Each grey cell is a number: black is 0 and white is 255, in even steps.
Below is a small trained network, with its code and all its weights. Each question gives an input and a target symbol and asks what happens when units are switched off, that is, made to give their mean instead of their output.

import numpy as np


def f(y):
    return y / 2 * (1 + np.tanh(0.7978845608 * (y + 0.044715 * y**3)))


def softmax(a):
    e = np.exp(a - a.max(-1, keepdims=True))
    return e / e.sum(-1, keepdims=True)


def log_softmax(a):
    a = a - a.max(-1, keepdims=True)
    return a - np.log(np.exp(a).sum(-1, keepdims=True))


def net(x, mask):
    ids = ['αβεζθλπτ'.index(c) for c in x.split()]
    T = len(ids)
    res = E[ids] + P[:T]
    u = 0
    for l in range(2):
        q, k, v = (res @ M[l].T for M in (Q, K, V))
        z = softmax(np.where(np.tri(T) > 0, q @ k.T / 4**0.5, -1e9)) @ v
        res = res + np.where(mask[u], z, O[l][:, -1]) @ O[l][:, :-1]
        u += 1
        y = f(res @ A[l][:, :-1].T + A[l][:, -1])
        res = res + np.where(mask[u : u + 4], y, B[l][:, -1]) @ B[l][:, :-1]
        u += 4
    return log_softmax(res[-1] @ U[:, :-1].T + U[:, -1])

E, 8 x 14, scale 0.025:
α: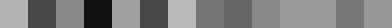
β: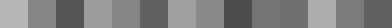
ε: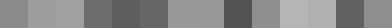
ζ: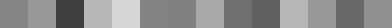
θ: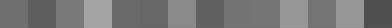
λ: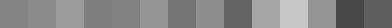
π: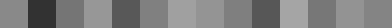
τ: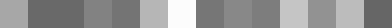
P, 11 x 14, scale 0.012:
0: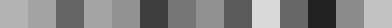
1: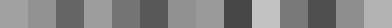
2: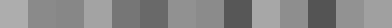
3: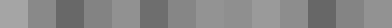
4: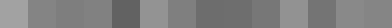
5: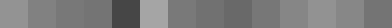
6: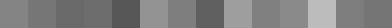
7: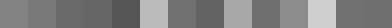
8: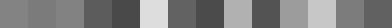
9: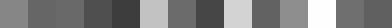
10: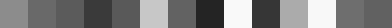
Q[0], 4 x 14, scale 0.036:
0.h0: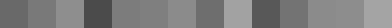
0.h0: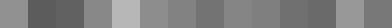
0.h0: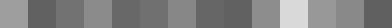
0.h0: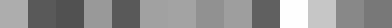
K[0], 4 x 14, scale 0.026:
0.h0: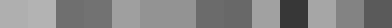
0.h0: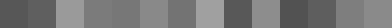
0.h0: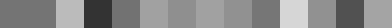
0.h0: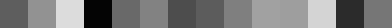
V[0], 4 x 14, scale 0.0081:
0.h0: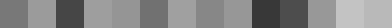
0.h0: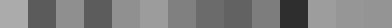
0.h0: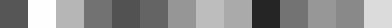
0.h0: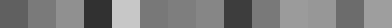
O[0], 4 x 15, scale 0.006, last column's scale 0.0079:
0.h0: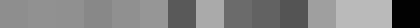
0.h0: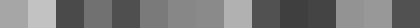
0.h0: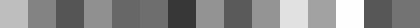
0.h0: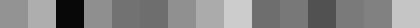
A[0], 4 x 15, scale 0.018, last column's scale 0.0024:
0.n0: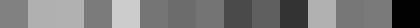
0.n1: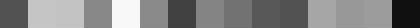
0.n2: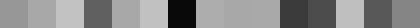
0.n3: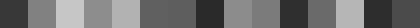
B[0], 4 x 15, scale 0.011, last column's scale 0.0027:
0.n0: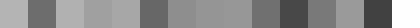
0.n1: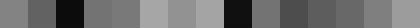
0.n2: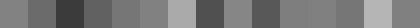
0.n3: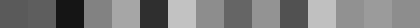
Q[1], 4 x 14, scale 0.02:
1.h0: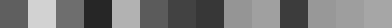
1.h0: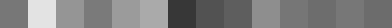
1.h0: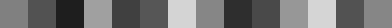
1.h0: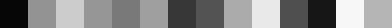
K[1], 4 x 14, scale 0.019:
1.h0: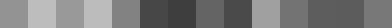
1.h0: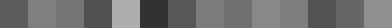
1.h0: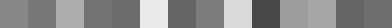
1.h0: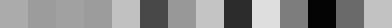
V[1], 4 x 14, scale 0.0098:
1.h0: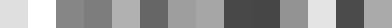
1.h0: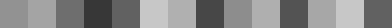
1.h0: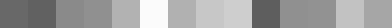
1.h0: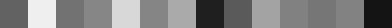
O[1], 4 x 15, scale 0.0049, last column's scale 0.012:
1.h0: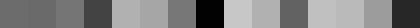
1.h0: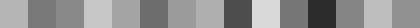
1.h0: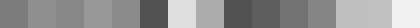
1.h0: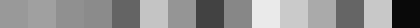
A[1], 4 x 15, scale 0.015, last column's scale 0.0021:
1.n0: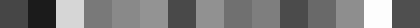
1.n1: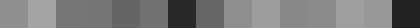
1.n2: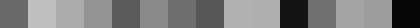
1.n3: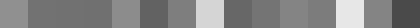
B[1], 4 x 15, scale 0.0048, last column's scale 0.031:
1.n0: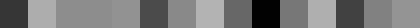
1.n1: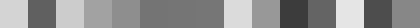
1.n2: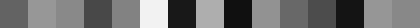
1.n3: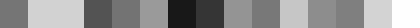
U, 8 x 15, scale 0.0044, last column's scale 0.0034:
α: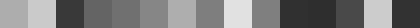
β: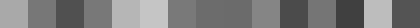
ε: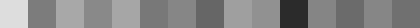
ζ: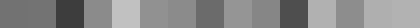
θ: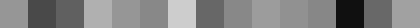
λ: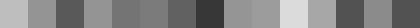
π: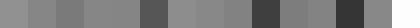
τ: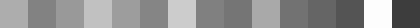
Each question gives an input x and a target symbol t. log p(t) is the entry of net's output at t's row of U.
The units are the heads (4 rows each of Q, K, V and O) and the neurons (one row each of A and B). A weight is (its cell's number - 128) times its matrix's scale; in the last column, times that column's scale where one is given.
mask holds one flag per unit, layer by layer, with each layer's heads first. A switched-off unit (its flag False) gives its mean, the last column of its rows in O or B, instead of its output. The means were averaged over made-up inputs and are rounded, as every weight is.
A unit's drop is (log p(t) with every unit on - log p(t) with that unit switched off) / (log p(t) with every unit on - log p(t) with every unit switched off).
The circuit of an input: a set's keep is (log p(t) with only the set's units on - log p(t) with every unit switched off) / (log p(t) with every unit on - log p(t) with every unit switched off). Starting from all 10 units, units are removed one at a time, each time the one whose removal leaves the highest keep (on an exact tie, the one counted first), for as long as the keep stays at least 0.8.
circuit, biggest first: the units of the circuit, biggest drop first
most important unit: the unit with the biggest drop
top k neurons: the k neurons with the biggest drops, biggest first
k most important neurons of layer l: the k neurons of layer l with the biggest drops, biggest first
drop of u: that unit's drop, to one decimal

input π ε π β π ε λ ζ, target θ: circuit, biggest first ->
1.n3, 0.h0
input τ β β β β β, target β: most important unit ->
1.h0
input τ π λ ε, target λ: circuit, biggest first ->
0.h0, 1.n3
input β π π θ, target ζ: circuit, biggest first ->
0.n3, 0.h0
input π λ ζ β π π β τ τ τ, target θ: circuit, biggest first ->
0.h0, 1.n3
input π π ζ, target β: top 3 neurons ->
0.n1, 1.n3, 1.n0
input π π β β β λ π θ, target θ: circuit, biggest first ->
0.h0, 1.n3
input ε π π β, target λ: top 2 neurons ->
1.n3, 1.n0
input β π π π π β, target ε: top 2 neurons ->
0.n0, 1.n0
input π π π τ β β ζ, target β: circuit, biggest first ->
0.h0, 0.n1
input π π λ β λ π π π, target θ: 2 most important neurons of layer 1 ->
1.n3, 1.n0
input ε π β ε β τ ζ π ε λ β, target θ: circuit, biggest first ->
1.n3, 0.h0
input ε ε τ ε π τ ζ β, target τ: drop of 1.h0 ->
1.3
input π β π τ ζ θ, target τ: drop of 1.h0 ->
0.8
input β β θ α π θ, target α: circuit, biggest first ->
0.h0
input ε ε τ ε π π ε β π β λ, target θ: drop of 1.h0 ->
-0.1
